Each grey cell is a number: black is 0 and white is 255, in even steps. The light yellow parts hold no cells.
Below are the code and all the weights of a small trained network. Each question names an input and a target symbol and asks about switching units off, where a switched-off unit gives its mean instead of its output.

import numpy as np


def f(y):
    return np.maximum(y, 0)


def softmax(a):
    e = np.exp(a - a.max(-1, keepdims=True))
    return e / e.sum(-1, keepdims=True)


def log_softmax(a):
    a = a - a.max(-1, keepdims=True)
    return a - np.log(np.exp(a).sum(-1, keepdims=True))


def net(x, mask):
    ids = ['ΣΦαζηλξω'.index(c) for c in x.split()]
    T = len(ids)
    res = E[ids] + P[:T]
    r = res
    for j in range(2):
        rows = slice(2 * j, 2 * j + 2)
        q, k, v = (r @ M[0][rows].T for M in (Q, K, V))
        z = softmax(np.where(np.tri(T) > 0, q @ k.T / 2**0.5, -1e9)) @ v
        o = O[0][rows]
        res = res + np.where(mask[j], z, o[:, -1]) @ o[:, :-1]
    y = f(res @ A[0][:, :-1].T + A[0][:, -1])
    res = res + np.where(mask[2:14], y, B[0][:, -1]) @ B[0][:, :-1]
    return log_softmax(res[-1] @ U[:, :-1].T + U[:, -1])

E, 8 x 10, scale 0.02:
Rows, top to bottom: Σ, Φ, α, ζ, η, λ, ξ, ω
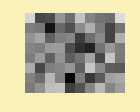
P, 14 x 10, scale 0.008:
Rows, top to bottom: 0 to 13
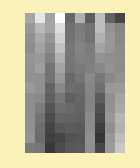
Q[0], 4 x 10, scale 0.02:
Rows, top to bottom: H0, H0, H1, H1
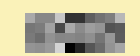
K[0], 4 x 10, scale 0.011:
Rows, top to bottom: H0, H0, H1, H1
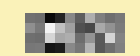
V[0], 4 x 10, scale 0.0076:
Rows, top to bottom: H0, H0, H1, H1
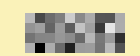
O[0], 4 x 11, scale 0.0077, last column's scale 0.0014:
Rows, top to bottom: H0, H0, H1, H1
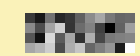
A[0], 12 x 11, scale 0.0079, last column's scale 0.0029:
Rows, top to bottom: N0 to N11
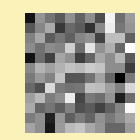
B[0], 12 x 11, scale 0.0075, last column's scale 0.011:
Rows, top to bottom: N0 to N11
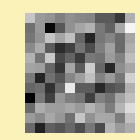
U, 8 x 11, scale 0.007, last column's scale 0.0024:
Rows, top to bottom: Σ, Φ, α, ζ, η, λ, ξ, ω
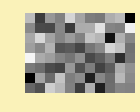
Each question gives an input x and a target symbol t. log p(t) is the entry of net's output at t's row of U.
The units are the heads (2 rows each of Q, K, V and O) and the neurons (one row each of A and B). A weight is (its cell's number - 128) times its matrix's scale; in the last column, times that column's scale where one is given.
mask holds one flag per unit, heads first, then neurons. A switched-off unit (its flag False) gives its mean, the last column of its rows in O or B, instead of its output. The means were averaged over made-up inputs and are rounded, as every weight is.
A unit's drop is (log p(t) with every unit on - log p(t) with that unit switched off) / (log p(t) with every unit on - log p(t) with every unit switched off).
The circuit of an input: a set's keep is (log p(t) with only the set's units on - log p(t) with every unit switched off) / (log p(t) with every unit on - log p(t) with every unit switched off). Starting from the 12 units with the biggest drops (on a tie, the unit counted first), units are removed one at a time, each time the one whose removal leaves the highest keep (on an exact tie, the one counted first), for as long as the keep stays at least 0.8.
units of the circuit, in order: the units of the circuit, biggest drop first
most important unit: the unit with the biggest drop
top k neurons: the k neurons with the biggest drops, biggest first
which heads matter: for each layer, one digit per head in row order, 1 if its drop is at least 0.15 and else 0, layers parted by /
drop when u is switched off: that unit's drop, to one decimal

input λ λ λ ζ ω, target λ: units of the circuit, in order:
(N7; H0; H1)
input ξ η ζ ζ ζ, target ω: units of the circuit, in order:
(H0; H1)
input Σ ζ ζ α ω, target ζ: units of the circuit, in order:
(H1; N4; H0)
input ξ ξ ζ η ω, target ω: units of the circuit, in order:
(H0; H1)
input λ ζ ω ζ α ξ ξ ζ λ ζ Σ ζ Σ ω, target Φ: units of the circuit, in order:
(H1; H0)
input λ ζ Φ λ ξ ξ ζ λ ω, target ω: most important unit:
N1
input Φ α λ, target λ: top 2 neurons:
(N7; N3)
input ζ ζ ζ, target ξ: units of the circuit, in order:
(H0; N8)
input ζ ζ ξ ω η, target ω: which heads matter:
10
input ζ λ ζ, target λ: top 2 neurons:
(N1; N7)
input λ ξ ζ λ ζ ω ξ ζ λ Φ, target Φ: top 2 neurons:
(N10; N7)
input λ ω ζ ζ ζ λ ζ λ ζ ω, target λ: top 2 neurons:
(N7; N1)
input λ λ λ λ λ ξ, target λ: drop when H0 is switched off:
0.5
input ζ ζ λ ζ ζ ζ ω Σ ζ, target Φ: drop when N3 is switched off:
0.0
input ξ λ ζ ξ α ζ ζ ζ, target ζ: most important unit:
H1
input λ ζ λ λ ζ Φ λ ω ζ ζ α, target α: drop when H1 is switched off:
-0.1
